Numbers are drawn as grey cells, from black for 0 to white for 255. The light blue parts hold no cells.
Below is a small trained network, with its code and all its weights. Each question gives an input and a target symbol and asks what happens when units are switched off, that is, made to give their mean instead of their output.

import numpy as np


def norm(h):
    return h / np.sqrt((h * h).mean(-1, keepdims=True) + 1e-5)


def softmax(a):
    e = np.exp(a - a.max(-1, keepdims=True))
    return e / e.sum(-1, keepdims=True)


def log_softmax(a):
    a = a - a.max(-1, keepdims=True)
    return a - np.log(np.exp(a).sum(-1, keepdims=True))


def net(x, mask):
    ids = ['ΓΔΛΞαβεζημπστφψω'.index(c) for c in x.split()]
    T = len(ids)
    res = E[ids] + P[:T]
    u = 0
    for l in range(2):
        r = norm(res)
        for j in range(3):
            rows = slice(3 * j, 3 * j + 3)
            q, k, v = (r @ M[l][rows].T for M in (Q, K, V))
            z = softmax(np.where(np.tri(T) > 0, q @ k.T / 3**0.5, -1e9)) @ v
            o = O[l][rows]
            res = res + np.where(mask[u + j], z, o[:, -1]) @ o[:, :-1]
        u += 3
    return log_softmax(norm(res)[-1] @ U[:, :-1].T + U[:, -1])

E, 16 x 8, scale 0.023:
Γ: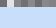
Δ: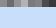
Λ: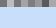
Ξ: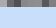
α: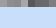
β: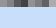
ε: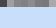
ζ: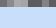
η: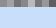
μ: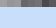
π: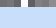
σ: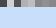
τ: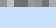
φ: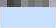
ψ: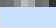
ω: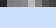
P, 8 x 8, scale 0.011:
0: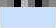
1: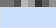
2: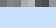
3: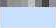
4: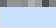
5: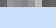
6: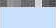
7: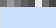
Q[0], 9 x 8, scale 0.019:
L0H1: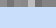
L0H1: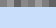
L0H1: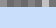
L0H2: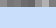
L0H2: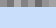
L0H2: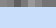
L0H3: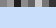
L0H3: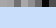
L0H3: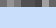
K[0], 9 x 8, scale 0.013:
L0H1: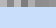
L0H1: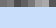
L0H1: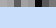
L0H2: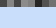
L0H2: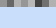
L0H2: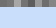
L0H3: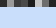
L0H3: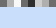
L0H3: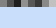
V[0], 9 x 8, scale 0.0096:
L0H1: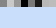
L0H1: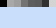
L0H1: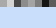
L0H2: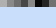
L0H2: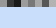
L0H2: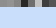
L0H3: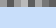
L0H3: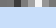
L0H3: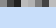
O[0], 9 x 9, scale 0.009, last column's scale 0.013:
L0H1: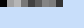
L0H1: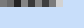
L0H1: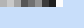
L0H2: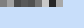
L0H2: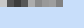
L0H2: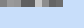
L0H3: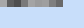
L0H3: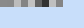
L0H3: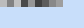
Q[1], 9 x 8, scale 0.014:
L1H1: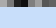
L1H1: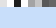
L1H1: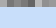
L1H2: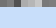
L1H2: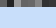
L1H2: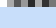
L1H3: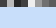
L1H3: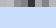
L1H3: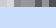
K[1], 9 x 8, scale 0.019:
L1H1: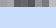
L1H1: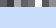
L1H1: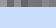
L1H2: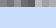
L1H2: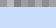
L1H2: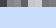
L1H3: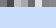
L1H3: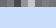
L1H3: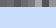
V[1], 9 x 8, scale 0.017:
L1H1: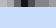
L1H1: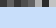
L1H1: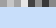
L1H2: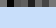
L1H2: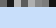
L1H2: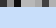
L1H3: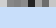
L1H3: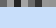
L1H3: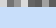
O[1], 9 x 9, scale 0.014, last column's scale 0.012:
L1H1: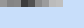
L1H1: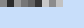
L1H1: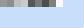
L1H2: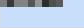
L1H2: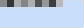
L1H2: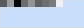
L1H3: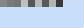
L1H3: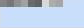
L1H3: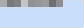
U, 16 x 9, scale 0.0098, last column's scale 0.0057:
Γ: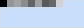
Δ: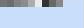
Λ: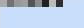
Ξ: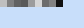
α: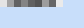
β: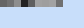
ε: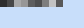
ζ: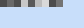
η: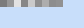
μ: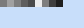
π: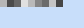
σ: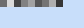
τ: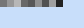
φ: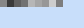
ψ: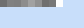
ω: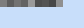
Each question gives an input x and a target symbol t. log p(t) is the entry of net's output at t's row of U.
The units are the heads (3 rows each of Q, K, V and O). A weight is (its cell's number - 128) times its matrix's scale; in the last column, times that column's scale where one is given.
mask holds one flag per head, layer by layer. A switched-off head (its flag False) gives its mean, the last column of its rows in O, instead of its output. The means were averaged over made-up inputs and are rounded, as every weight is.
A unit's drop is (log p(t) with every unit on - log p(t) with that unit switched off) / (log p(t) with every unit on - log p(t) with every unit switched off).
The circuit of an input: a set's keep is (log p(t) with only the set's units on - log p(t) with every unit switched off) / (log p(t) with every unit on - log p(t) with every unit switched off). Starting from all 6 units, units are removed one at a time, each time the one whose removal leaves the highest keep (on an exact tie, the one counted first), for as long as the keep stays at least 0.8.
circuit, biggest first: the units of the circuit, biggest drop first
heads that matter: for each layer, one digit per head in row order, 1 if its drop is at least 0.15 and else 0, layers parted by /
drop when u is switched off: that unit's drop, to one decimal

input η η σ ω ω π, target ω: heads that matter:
100 / 011
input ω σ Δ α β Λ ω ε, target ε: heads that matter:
100 / 100
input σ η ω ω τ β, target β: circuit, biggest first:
L1H1
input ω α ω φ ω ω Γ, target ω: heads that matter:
000 / 111
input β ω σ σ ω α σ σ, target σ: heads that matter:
000 / 010
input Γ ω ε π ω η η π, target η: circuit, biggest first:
L1H2, L0H1
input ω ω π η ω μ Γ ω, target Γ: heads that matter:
011 / 000
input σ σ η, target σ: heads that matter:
010 / 110
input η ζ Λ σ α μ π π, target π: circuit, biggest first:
L0H1, L0H2
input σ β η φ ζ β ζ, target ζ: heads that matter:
001 / 000
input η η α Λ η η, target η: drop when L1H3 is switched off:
-0.1
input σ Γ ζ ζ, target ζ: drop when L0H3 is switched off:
0.5
